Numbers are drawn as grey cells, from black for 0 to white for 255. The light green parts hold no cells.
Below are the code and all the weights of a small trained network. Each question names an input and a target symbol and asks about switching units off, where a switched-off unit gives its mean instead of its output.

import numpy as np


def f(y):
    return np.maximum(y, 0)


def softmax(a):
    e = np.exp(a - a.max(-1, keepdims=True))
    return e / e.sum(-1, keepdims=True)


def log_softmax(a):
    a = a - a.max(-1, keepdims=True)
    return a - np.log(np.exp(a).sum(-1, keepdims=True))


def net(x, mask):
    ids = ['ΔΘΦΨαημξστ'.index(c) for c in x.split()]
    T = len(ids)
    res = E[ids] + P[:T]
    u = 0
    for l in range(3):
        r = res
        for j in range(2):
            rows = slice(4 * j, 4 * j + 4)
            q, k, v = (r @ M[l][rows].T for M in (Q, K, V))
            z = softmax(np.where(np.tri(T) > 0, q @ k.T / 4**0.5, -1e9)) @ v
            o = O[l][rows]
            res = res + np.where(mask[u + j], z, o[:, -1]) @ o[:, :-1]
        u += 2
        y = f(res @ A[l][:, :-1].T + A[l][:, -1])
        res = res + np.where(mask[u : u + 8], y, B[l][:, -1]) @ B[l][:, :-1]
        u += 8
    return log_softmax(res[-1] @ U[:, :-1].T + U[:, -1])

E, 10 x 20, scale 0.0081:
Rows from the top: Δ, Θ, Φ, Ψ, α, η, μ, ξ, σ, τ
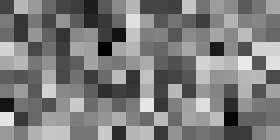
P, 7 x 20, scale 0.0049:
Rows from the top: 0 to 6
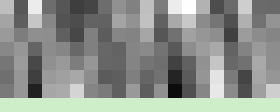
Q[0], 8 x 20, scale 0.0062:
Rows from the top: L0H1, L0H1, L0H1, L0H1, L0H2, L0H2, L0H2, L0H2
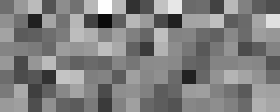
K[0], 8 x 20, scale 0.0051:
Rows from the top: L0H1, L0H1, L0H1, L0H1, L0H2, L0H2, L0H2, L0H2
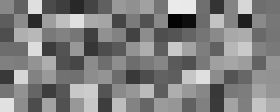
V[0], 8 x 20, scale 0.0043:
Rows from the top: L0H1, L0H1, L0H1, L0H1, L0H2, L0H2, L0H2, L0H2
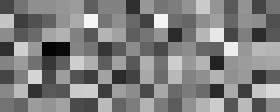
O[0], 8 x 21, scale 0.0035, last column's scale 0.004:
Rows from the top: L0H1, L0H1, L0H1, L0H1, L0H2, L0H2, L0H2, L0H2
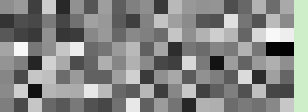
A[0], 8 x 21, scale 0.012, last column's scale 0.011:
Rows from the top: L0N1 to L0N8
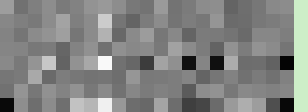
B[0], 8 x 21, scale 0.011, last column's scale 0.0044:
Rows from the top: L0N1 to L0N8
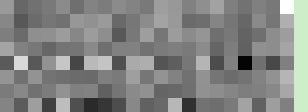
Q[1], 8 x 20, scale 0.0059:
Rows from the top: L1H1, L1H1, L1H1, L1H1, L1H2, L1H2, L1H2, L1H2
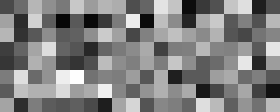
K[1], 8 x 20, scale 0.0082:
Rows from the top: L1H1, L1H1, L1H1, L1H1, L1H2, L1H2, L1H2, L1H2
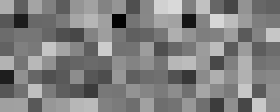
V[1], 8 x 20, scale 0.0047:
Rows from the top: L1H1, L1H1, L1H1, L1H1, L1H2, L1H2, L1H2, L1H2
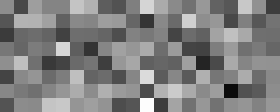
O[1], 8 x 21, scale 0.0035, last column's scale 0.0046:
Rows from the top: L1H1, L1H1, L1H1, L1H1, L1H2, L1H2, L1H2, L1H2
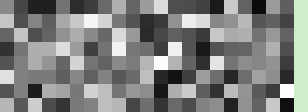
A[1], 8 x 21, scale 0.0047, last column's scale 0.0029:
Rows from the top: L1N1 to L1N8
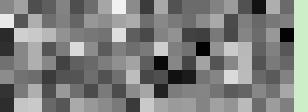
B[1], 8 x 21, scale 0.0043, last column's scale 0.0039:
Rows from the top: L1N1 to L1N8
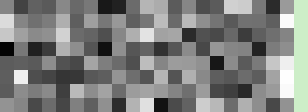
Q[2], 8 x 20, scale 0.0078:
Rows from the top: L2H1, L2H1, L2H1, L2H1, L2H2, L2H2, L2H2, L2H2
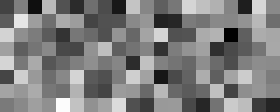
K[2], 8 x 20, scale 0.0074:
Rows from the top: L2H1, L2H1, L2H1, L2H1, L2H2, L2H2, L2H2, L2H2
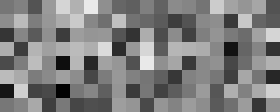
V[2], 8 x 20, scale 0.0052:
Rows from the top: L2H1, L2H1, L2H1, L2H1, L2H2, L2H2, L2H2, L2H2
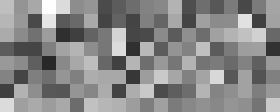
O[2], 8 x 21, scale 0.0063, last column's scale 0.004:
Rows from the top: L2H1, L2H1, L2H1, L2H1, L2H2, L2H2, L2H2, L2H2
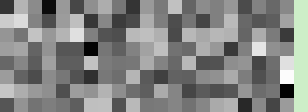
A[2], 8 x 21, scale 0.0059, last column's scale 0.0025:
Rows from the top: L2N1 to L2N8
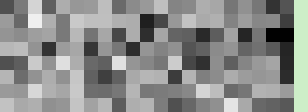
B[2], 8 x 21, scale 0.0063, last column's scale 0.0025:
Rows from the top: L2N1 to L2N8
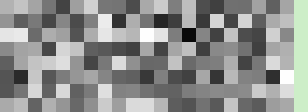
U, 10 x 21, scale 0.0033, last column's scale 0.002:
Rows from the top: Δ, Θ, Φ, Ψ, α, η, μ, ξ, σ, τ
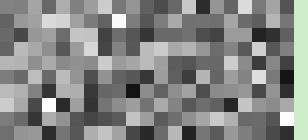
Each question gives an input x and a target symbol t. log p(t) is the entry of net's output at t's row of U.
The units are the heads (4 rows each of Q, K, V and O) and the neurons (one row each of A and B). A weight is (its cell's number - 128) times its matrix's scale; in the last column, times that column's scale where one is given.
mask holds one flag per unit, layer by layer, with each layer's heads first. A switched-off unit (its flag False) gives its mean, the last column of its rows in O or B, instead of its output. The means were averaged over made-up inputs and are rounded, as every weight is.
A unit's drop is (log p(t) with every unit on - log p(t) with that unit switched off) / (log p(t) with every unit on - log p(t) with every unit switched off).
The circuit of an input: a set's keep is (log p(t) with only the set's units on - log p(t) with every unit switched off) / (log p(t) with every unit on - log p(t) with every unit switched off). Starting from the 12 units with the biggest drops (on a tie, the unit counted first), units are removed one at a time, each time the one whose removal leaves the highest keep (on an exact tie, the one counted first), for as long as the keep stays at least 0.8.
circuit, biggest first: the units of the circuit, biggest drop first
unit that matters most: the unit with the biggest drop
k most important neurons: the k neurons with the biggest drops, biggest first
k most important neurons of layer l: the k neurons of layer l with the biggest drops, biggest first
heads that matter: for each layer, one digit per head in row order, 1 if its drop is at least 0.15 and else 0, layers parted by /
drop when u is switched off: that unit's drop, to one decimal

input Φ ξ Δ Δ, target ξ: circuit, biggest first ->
[L2H1; L2H2; L1H2]
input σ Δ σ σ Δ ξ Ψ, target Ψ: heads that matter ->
01 / 10 / 01
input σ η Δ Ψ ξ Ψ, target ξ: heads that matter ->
01 / 01 / 11
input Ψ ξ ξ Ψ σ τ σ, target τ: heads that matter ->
00 / 00 / 10
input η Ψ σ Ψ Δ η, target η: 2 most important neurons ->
[L2N7; L2N6]
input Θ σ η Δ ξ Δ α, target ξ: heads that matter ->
00 / 01 / 11
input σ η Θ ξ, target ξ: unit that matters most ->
L0H1
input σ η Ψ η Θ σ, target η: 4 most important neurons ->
[L1N5; L0N1; L2N6; L2N7]
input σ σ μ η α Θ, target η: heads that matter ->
10 / 11 / 11
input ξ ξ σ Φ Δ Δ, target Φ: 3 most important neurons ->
[L2N6; L1N1; L1N6]
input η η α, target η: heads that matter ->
00 / 01 / 11
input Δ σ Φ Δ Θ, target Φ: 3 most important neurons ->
[L1N6; L2N6; L0N6]
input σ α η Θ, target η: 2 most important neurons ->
[L2N6; L2N7]
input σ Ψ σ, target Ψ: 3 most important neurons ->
[L0N4; L1N2; L0N1]
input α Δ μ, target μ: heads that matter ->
00 / 00 / 10
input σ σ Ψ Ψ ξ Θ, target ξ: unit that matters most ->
L0H2
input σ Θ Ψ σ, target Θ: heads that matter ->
11 / 11 / 11
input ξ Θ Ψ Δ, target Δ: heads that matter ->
01 / 10 / 11
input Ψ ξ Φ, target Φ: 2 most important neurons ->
[L2N6; L1N4]
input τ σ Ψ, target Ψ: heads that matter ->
01 / 01 / 01
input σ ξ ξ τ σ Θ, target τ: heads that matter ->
00 / 01 / 10
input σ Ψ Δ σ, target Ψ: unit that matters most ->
L1H2
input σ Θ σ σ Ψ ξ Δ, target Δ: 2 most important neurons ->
[L2N2; L1N5]
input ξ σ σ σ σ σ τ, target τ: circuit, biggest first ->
[L0N3; L2H1]
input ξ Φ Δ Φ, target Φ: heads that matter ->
11 / 10 / 10
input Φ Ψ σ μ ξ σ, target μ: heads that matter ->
11 / 01 / 11
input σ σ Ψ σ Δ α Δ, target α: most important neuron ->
[L2N3]
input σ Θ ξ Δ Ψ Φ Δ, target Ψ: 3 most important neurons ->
[L0N2; L0N6; L0N1]
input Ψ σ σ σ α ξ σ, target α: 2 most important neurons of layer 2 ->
[L2N3; L2N8]
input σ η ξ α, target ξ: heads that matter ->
10 / 01 / 11
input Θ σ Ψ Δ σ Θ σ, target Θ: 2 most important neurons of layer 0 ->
[L0N4; L0N1]
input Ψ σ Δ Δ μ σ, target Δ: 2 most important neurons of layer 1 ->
[L1N2; L1N5]
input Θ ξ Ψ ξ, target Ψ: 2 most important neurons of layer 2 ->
[L2N1; L2N2]
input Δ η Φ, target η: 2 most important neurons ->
[L2N6; L2N7]
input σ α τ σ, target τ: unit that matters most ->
L0N3
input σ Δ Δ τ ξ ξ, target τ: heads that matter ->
00 / 01 / 10
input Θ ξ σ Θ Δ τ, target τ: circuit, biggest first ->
[L2H1; L0N3]
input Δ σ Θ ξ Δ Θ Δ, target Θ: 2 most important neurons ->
[L2N5; L1N3]
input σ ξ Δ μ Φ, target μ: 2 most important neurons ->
[L2N4; L0N7]
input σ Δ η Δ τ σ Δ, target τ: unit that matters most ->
L0N3
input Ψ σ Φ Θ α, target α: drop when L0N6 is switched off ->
0.1
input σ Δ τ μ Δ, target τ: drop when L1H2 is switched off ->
1.0
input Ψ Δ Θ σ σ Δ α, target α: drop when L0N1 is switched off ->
0.0
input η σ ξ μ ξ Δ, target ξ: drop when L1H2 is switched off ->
0.1
